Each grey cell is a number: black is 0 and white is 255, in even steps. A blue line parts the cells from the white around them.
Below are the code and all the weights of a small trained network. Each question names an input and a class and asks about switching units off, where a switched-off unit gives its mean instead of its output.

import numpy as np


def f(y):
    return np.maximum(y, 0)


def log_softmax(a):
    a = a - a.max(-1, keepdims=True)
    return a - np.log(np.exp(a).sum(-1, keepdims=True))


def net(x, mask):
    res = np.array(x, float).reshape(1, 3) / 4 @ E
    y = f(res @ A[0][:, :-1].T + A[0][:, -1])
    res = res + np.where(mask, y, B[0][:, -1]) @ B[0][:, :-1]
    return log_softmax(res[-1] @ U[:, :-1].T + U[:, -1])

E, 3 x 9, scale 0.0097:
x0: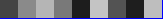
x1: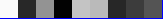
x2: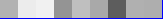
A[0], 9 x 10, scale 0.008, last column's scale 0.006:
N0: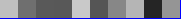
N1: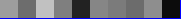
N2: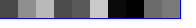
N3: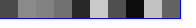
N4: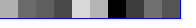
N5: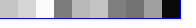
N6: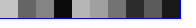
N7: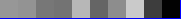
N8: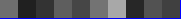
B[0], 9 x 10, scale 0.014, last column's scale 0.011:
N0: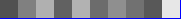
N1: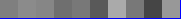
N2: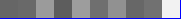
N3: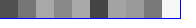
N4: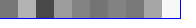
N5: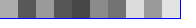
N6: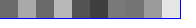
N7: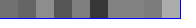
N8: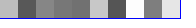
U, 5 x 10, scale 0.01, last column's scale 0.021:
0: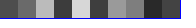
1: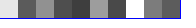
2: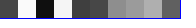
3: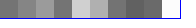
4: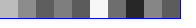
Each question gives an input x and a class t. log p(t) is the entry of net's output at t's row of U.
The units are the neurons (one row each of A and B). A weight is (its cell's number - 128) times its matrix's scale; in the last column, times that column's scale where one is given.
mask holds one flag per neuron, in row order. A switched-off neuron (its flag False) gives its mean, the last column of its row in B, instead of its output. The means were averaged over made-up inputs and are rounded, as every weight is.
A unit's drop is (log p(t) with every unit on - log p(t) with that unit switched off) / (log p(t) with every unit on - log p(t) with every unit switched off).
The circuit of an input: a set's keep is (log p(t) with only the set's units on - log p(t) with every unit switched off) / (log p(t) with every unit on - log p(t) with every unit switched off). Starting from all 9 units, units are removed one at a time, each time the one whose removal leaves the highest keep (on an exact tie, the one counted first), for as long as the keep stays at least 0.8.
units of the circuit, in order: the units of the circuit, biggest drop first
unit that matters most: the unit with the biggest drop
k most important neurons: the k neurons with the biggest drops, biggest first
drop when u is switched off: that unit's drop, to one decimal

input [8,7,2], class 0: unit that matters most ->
N2
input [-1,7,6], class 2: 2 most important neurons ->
[N4 N6]
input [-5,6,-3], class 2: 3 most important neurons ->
[N6 N4 N2]
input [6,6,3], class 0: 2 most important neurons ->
[N2 N3]
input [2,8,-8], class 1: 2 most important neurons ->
[N8 N2]
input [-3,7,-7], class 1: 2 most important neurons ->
[N8 N3]
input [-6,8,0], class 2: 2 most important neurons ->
[N6 N4]
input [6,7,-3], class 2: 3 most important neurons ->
[N6 N4 N0]
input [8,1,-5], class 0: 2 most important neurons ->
[N3 N2]
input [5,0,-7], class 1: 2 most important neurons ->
[N8 N0]
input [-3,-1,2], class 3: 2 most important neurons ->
[N3 N2]
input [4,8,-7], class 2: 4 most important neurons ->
[N6 N4 N5 N3]
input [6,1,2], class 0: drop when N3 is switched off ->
0.1
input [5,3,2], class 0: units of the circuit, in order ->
[N2]
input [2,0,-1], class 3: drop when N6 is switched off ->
0.2
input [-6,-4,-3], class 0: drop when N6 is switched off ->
0.1
